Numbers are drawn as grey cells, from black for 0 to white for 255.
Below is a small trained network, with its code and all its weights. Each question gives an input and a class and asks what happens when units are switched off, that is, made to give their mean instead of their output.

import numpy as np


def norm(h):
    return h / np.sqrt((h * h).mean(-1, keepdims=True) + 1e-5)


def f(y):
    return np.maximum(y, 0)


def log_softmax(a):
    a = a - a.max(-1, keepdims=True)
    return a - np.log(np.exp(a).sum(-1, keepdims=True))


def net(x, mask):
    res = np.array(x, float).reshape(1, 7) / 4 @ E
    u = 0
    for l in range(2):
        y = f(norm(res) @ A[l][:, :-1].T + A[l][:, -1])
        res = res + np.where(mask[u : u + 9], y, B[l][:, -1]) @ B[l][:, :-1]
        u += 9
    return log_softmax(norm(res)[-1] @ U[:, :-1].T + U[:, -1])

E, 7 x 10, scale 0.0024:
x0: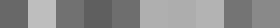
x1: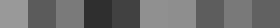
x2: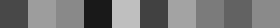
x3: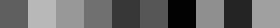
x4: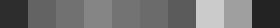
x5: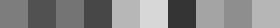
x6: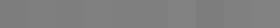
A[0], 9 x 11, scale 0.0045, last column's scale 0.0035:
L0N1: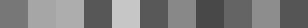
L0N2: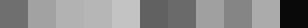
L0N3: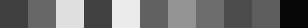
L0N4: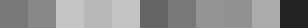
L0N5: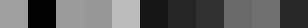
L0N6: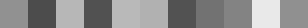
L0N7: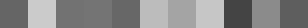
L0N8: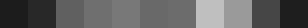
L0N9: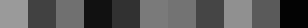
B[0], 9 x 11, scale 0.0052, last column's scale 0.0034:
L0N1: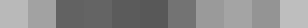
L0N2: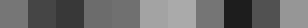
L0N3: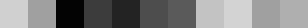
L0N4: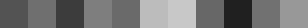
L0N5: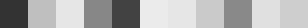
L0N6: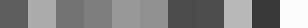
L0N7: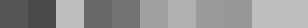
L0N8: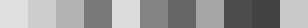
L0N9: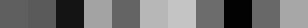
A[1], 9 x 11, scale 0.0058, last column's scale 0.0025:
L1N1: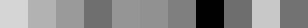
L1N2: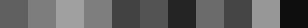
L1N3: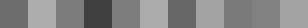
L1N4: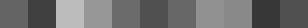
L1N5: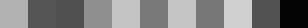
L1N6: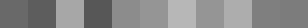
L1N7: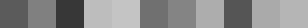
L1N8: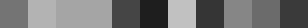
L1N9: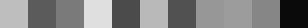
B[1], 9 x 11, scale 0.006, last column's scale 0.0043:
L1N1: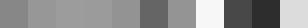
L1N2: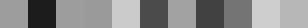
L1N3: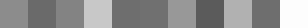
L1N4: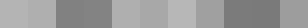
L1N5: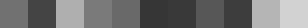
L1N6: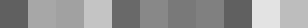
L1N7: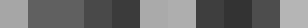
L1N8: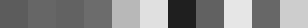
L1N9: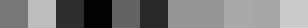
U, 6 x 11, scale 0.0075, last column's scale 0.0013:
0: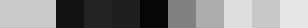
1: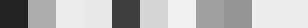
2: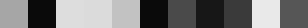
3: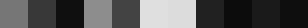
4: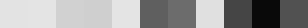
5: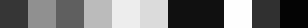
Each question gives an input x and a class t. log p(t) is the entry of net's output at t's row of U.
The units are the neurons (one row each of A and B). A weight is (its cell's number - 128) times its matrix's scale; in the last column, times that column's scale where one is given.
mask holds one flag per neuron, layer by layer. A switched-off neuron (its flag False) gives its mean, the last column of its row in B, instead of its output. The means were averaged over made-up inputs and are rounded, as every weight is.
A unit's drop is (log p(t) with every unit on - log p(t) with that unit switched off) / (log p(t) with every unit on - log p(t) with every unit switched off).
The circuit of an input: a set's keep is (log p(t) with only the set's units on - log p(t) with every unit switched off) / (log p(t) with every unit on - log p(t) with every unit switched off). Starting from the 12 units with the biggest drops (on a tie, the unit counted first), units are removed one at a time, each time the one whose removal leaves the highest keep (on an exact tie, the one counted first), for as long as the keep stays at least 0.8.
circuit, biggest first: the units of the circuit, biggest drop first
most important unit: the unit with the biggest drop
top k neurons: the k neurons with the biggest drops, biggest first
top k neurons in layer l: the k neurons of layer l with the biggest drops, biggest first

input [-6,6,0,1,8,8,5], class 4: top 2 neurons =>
[L0N8 L1N8]
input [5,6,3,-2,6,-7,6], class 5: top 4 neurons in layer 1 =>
[L1N8 L1N1 L1N7 L1N9]
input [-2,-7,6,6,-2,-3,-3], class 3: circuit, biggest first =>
[L0N2 L1N7]
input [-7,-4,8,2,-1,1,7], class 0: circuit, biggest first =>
[L0N3]
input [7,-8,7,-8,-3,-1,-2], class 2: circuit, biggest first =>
[L1N5 L0N5]
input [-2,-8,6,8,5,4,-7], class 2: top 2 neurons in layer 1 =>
[L1N2 L1N9]
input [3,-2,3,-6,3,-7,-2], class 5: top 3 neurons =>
[L1N8 L1N2 L0N7]
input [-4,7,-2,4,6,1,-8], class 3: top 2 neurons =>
[L0N9 L1N1]
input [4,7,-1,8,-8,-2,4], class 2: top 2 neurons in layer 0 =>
[L0N8 L0N5]
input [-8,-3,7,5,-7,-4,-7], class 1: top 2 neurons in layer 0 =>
[L0N5 L0N8]
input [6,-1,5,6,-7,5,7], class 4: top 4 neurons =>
[L1N1 L0N5 L0N6 L1N9]
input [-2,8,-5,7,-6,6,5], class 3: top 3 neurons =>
[L0N9 L1N5 L0N6]
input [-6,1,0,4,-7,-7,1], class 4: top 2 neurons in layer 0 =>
[L0N6 L0N7]
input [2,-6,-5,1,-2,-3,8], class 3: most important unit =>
L1N7
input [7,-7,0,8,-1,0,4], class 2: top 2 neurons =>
[L1N2 L0N5]
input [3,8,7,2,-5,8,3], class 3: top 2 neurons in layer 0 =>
[L0N9 L0N6]
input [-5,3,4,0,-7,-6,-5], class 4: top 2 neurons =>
[L1N1 L0N6]
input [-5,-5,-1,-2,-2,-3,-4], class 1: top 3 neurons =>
[L0N5 L0N9 L1N6]
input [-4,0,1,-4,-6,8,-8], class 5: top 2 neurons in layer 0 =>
[L0N6 L0N8]
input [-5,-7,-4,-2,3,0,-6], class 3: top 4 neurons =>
[L1N7 L0N4 L0N2 L0N7]
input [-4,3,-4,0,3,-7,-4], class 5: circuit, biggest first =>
[L1N8]
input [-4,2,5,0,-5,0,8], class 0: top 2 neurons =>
[L0N3 L0N1]
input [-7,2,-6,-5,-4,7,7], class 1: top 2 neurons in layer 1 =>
[L1N6 L1N8]
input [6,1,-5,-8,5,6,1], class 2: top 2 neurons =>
[L1N5 L0N5]
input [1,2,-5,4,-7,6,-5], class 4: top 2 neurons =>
[L1N1 L1N8]
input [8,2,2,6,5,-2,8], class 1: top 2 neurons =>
[L0N7 L1N5]
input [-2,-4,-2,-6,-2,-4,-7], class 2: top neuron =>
[L1N5]
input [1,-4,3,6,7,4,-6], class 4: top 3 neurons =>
[L0N8 L1N5 L1N8]
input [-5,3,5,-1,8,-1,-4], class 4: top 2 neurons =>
[L0N8 L1N9]
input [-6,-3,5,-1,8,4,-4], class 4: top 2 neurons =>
[L0N8 L1N9]
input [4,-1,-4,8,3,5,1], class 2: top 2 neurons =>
[L1N2 L0N5]
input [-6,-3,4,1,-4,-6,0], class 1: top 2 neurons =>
[L0N5 L0N6]
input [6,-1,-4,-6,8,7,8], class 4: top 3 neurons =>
[L0N8 L1N8 L0N5]
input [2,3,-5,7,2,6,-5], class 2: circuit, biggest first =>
[L1N2]
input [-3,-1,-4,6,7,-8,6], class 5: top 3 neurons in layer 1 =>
[L1N8 L1N1 L1N5]
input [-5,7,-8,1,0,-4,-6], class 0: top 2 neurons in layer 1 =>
[L1N9 L1N7]
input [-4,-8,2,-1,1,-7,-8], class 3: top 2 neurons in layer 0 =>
[L0N4 L0N2]
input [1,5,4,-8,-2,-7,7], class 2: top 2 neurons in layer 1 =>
[L1N5 L1N6]
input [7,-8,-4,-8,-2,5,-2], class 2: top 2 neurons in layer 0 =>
[L0N5 L0N9]
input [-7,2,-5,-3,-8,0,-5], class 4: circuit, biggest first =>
[L1N1]
